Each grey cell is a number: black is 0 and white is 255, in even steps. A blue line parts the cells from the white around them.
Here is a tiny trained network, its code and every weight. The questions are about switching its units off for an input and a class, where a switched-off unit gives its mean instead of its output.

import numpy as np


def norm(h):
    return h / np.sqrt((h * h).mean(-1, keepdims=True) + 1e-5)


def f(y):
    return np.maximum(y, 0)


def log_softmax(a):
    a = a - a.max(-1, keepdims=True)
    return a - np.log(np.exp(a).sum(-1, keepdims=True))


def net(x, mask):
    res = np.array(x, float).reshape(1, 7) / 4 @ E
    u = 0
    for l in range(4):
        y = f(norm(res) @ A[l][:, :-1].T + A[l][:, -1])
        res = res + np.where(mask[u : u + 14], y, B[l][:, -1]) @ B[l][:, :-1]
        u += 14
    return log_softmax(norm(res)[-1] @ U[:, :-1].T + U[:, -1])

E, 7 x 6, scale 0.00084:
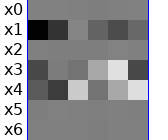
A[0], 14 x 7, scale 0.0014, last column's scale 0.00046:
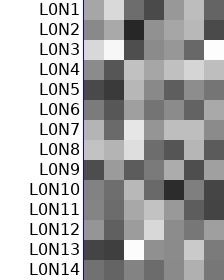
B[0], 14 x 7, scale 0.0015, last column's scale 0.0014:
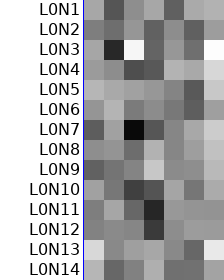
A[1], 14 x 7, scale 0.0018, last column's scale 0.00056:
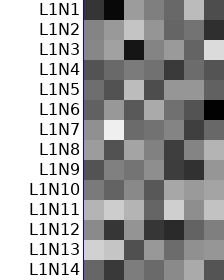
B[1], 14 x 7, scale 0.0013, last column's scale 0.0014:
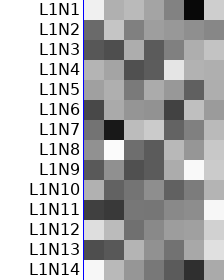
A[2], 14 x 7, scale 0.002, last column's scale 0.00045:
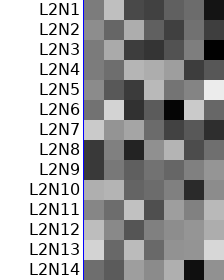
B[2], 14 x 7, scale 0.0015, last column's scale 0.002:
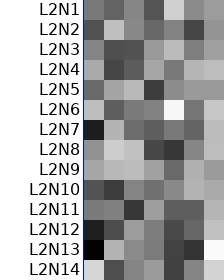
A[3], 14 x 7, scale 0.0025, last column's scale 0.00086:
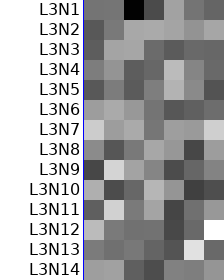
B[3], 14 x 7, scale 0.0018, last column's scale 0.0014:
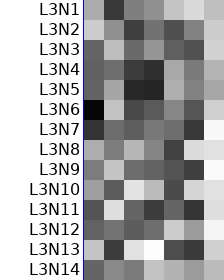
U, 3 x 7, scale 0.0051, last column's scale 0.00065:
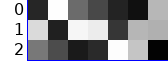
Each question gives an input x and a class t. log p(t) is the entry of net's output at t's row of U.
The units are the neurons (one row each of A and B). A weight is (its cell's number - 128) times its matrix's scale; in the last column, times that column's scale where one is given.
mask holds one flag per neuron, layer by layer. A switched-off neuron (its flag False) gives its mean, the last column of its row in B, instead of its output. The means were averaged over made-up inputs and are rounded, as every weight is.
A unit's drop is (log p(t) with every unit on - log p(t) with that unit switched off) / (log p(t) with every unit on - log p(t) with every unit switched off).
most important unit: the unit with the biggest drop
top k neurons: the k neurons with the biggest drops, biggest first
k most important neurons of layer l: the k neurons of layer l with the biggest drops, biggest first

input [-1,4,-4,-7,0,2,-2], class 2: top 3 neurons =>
[L2N6; L0N3; L0N10]
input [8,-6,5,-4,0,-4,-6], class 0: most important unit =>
L2N13
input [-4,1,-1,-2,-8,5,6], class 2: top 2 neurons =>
[L1N9; L0N13]
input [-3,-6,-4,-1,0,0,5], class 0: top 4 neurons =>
[L2N13; L0N3; L1N9; L2N4]
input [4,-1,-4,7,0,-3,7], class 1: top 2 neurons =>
[L2N14; L1N9]
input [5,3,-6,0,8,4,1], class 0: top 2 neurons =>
[L2N13; L1N14]
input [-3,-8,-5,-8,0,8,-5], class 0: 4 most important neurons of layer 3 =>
[L3N7; L3N6; L3N10; L3N8]
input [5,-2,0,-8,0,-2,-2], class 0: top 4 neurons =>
[L2N13; L1N9; L2N4; L2N7]
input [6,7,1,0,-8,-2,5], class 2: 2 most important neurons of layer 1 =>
[L1N9; L1N4]
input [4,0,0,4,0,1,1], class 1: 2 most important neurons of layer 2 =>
[L2N13; L2N14]
